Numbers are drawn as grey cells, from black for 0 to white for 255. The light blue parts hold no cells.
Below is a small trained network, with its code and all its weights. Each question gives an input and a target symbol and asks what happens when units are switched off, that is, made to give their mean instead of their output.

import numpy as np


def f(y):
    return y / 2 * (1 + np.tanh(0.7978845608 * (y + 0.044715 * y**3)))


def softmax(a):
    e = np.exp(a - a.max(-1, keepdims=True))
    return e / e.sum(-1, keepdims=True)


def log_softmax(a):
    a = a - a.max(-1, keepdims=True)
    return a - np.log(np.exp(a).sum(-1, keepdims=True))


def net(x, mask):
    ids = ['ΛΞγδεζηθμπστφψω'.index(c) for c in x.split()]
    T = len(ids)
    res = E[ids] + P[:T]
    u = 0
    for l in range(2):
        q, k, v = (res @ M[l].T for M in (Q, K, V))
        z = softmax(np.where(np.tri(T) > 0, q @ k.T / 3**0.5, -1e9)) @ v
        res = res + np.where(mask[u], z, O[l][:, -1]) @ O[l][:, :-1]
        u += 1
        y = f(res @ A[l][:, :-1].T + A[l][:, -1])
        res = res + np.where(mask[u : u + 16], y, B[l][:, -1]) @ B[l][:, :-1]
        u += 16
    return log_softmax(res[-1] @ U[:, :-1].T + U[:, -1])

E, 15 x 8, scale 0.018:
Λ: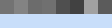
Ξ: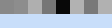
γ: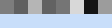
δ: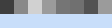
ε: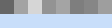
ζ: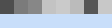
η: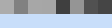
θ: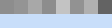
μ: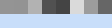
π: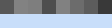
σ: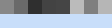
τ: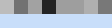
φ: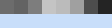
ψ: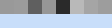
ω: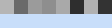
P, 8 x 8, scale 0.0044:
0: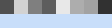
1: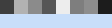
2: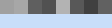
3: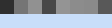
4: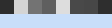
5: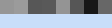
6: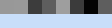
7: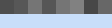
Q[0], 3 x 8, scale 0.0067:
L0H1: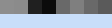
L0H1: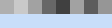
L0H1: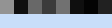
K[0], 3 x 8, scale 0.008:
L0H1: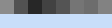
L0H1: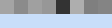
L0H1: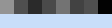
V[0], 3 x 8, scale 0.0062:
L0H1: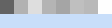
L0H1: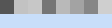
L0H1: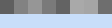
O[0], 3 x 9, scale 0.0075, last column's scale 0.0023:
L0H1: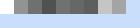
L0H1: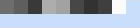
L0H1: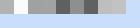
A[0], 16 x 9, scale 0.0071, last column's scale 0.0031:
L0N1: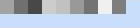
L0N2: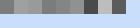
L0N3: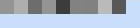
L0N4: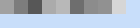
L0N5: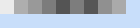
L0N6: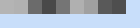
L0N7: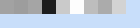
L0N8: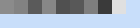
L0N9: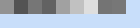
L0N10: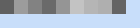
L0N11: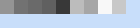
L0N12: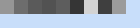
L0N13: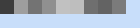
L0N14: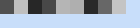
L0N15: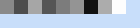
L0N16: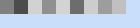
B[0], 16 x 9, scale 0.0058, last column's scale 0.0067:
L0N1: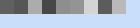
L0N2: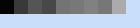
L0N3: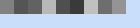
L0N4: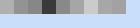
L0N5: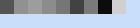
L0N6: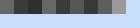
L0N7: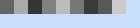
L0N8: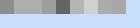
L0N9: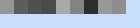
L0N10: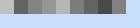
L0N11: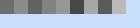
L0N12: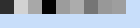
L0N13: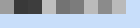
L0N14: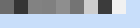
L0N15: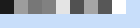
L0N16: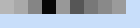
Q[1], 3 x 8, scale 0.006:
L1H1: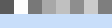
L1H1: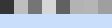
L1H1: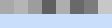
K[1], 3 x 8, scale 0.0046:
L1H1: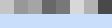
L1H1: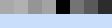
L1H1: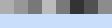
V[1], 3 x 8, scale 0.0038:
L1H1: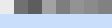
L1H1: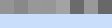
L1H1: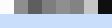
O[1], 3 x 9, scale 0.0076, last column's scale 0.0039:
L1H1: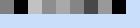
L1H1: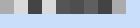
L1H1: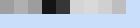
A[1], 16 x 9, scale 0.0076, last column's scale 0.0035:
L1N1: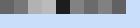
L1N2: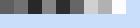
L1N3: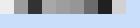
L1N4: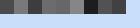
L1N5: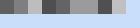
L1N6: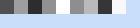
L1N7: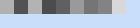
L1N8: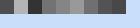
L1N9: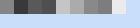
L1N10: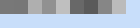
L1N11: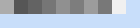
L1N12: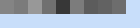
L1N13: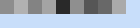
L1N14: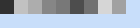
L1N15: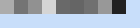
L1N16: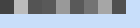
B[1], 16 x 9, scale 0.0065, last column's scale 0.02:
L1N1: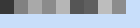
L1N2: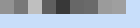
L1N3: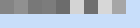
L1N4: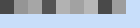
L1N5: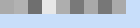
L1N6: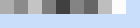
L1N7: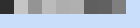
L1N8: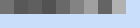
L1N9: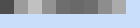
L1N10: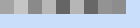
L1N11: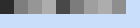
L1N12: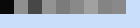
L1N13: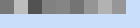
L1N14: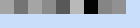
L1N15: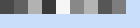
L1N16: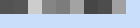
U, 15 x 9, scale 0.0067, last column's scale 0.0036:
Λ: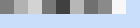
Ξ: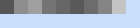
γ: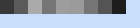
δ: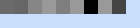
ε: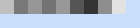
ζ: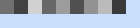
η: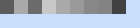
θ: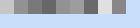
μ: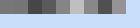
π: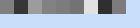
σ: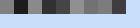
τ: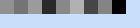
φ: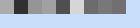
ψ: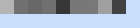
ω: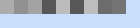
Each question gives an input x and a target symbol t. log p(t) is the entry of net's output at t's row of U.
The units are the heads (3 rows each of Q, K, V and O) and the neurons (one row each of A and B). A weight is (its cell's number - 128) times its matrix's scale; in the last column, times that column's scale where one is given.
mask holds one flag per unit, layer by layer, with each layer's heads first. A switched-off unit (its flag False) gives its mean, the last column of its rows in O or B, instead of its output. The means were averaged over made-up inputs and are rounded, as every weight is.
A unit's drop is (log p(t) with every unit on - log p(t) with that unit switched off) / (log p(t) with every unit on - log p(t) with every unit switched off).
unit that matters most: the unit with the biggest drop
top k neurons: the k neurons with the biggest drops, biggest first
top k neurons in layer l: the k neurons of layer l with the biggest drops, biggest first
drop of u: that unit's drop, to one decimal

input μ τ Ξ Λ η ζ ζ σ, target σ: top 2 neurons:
(L1N8, L1N5)
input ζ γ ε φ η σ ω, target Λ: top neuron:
(L0N12)
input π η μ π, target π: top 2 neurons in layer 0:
(L0N14, L0N13)
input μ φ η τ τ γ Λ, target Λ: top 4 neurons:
(L0N12, L1N14, L0N8, L1N2)
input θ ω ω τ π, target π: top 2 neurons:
(L0N14, L1N3)
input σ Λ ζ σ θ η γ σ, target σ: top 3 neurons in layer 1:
(L1N8, L1N5, L1N2)
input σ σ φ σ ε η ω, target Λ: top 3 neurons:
(L0N12, L0N14, L1N7)
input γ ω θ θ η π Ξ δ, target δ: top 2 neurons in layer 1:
(L1N14, L1N6)
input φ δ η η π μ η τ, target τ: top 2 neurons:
(L0N7, L0N9)
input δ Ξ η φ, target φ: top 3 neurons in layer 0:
(L0N13, L0N15, L0N12)
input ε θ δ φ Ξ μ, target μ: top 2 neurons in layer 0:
(L0N6, L0N7)
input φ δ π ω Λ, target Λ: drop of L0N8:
0.1
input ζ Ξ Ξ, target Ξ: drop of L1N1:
0.1
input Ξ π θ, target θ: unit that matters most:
L1N3
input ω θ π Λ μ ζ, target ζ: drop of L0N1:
0.4
